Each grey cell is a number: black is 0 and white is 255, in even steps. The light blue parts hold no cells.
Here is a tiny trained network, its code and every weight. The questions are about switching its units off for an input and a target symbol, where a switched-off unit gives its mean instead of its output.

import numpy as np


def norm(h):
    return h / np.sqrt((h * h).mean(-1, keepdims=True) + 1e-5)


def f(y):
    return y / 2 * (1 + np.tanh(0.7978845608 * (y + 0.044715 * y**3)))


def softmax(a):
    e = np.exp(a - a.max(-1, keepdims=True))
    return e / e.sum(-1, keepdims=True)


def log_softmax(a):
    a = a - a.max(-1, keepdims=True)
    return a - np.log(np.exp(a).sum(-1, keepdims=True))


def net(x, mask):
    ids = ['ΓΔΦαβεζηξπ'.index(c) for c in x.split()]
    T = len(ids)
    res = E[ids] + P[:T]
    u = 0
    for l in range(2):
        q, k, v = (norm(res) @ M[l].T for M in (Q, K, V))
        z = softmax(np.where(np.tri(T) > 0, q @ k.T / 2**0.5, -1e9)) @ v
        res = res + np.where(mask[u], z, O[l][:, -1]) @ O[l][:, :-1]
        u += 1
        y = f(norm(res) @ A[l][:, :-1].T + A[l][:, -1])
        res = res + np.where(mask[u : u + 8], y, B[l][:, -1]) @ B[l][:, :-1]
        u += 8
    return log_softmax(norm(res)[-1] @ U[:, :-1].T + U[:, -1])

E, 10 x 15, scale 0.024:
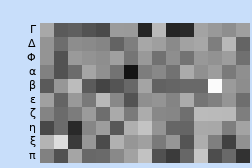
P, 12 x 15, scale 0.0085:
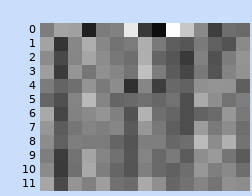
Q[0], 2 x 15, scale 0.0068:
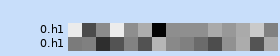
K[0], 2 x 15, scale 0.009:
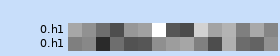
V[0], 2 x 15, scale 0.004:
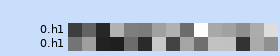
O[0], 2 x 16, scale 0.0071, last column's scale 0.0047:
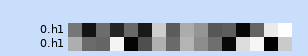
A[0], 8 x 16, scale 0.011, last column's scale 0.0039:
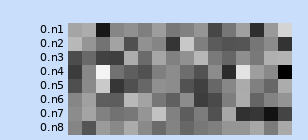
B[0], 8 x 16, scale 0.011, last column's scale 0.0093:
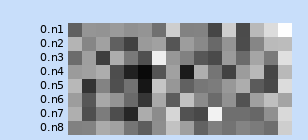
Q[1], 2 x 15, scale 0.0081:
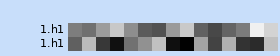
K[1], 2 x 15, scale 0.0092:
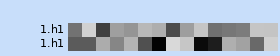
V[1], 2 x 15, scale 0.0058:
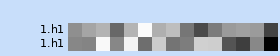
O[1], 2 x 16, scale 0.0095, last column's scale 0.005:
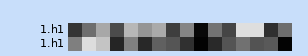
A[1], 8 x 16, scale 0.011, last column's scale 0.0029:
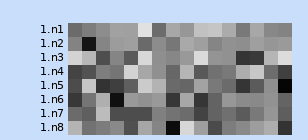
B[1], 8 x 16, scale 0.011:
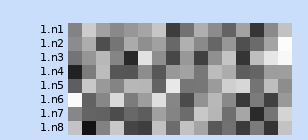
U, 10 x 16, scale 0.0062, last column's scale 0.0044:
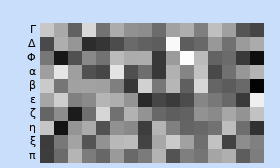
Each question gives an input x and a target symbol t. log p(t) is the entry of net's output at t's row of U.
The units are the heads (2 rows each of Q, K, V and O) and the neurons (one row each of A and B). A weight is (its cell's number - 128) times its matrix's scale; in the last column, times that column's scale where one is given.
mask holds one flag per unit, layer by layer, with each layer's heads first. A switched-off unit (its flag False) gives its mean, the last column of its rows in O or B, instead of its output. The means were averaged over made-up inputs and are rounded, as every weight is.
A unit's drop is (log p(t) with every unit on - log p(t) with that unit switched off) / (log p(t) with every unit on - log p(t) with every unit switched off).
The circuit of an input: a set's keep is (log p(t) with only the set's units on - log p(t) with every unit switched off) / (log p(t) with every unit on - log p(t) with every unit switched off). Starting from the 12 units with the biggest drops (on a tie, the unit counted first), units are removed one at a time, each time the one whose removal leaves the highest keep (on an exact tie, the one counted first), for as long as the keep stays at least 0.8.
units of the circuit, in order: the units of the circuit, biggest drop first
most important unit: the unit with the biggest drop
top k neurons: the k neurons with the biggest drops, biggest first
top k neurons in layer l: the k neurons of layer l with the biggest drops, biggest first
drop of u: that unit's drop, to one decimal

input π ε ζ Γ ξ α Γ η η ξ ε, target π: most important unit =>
0.n1
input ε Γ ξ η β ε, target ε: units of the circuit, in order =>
(0.n1, 1.h1, 0.h1)
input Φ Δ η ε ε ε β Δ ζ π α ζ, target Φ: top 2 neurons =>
(0.n1, 1.n6)
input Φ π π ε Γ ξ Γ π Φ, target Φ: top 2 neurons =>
(0.n1, 1.n6)
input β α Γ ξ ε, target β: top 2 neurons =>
(0.n1, 0.n8)
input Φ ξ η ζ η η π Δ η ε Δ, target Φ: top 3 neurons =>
(0.n1, 1.n6, 0.n4)
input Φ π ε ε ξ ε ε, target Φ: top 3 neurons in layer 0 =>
(0.n1, 0.n4, 0.n5)
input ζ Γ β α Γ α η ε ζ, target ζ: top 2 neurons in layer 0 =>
(0.n2, 0.n1)
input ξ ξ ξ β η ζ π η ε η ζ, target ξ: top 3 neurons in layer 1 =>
(1.n1, 1.n4, 1.n3)
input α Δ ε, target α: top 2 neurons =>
(0.n5, 1.n3)
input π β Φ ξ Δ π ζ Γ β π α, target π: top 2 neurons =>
(0.n1, 0.n7)
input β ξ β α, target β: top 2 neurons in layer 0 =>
(0.n1, 0.n4)
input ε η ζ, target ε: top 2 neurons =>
(0.n1, 0.n7)
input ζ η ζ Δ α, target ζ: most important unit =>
0.h1
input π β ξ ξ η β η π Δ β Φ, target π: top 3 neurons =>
(0.n1, 0.n7, 1.n4)
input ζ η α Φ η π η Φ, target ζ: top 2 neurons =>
(0.n2, 0.n8)
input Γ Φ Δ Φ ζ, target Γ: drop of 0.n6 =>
0.0
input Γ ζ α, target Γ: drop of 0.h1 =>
0.8
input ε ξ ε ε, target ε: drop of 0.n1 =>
0.7
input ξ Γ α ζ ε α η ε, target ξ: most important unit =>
1.n1
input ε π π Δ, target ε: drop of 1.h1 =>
0.5
